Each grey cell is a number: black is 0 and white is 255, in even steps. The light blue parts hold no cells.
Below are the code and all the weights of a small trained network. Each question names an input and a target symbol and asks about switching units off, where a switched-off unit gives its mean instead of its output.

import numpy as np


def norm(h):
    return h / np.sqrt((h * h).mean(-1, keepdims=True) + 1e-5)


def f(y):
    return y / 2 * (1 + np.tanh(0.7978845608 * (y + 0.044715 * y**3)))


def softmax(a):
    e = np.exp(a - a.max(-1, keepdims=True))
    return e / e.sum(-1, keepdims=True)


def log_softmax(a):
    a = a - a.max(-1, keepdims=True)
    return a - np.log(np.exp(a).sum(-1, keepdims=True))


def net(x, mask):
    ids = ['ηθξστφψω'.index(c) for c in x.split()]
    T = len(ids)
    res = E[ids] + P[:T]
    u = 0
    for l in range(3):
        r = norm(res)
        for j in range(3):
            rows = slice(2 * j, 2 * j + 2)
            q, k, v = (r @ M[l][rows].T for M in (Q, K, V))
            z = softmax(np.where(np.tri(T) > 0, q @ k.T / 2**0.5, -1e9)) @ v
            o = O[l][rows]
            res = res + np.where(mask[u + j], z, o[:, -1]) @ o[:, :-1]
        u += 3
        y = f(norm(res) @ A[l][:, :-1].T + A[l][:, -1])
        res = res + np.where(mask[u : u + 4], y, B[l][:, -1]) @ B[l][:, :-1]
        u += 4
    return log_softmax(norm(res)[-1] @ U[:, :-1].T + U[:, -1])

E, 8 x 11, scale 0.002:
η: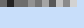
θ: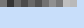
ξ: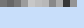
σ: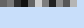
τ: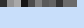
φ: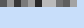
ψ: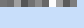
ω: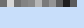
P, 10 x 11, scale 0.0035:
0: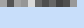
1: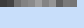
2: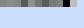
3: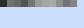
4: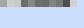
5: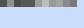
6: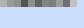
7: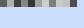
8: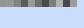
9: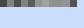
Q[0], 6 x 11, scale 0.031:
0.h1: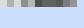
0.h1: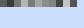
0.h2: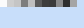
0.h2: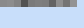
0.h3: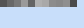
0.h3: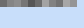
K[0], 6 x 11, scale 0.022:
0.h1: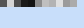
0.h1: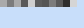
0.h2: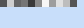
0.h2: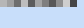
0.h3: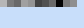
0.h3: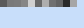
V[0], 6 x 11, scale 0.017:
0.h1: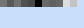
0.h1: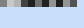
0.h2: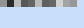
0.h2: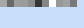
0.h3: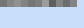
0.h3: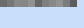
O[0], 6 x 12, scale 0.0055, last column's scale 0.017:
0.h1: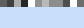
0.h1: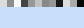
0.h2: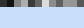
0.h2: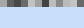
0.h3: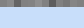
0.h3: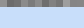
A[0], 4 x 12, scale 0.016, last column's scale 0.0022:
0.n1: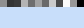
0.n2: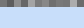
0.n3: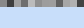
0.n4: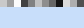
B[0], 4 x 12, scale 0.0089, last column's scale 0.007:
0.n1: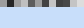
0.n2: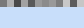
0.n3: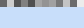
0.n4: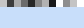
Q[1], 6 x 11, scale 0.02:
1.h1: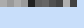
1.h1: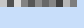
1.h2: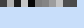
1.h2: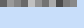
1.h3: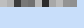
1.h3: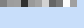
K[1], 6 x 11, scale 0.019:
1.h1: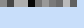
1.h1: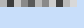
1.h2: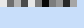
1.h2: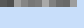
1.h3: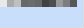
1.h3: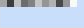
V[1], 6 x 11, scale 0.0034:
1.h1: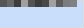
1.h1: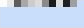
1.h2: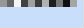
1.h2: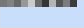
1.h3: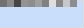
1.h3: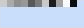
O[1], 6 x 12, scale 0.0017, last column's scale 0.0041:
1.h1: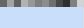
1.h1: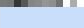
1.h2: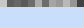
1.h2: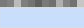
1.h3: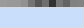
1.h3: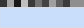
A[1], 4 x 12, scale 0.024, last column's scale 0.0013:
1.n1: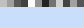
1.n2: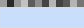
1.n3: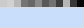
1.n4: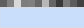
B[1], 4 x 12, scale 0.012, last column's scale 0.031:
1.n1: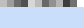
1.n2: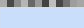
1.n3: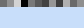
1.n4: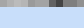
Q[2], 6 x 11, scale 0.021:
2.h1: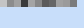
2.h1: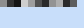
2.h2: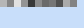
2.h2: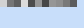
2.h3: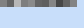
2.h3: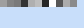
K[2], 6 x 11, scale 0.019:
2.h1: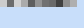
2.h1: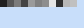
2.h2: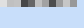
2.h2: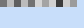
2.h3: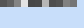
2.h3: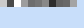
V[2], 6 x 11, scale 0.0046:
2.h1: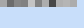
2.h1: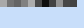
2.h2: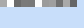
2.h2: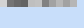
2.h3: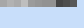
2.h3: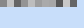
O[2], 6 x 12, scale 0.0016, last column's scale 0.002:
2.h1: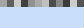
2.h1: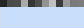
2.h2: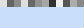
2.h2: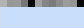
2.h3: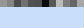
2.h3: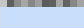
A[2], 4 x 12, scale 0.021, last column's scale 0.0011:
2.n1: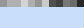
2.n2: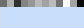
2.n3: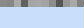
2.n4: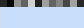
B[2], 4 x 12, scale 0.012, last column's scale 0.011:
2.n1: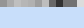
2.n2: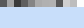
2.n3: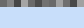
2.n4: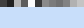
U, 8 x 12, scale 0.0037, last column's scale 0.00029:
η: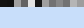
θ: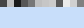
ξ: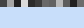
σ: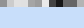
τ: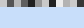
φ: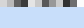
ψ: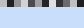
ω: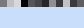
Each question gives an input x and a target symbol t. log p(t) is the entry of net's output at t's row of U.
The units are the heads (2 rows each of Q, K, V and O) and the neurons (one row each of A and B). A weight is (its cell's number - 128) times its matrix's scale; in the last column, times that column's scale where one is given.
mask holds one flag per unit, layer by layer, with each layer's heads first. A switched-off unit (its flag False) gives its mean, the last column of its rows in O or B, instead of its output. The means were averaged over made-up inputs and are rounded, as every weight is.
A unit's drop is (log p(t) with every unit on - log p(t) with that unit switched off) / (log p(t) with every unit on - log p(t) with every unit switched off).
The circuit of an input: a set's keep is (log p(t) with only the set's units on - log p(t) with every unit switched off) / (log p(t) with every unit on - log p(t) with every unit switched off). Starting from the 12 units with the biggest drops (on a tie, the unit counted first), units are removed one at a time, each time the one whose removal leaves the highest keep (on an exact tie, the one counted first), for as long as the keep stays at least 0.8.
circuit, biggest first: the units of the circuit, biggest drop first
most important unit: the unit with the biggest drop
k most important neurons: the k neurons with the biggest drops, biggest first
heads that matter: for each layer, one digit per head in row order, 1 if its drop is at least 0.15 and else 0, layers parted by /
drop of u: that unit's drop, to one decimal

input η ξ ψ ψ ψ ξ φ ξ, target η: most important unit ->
0.h2
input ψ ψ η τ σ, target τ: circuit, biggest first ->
[0.h1; 0.n4]
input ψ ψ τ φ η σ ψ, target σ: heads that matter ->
010 / 000 / 000
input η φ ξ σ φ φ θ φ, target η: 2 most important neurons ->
[2.n4; 1.n1]
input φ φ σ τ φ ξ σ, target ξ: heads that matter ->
100 / 000 / 000
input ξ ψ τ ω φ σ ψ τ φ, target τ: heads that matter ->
100 / 000 / 000
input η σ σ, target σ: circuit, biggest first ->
[0.h2; 1.n4]
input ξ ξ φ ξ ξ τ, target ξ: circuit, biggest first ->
[0.h1; 1.n1]
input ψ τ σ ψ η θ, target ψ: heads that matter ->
010 / 000 / 000
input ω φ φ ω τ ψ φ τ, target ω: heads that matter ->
100 / 000 / 000
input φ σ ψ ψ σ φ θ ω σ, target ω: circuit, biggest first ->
[0.h1; 1.n3]
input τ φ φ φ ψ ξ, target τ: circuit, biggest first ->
[0.h1; 0.n4]
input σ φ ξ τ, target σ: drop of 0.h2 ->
1.2
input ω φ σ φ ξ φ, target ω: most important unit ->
0.h1
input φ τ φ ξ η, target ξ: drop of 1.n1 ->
0.1
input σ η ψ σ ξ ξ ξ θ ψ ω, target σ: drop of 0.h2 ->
1.2
